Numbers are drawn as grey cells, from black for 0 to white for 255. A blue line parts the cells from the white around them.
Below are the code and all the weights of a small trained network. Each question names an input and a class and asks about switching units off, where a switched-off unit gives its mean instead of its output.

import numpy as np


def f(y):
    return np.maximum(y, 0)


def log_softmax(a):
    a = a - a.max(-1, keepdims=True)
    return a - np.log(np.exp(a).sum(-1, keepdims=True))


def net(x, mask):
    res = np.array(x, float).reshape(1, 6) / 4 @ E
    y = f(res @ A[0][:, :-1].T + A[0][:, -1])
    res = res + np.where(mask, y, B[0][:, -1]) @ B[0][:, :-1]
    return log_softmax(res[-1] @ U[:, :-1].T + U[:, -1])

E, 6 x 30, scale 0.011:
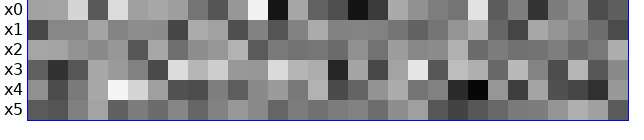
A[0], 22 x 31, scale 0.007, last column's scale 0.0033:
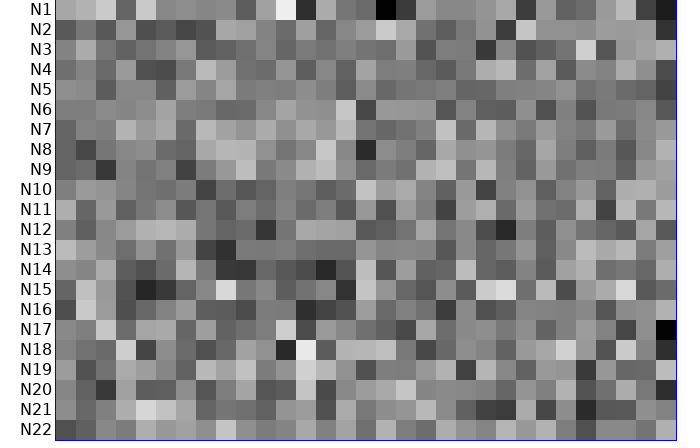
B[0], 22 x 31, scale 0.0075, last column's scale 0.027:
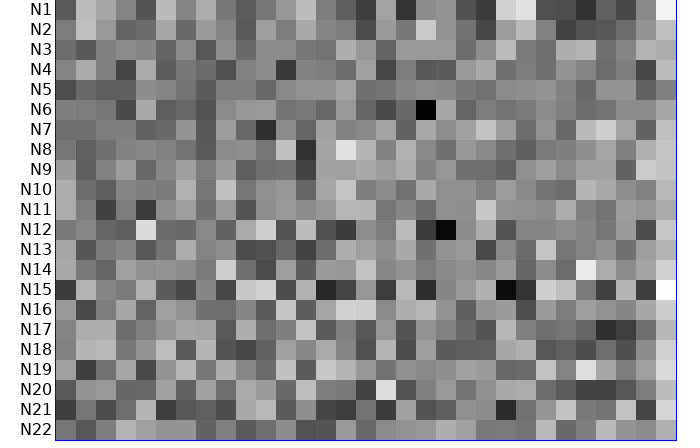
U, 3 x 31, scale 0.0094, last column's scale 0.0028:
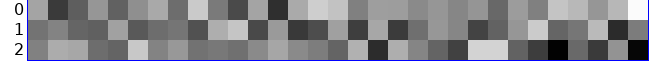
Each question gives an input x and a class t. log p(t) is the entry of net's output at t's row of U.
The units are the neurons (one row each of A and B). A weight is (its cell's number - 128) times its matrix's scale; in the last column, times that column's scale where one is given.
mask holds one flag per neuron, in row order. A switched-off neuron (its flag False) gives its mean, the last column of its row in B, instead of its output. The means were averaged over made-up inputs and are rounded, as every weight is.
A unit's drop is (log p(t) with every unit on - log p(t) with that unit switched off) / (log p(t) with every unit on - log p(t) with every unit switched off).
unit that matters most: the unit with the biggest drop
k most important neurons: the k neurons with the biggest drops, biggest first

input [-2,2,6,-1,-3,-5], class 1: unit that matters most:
N1
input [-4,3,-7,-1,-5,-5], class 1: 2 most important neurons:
N15; N1
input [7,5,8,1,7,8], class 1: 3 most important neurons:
N21; N12; N18
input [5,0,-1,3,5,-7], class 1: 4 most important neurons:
N21; N12; N18; N2
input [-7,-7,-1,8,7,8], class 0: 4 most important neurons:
N19; N15; N1; N9
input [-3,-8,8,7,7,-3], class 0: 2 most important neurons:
N19; N15
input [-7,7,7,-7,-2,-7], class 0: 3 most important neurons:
N14; N1; N16
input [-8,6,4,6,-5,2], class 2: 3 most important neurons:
N18; N2; N20
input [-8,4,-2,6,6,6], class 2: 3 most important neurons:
N18; N20; N15
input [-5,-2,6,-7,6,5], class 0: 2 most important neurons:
N15; N14
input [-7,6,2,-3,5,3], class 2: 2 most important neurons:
N18; N15
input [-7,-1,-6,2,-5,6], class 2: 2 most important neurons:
N18; N2
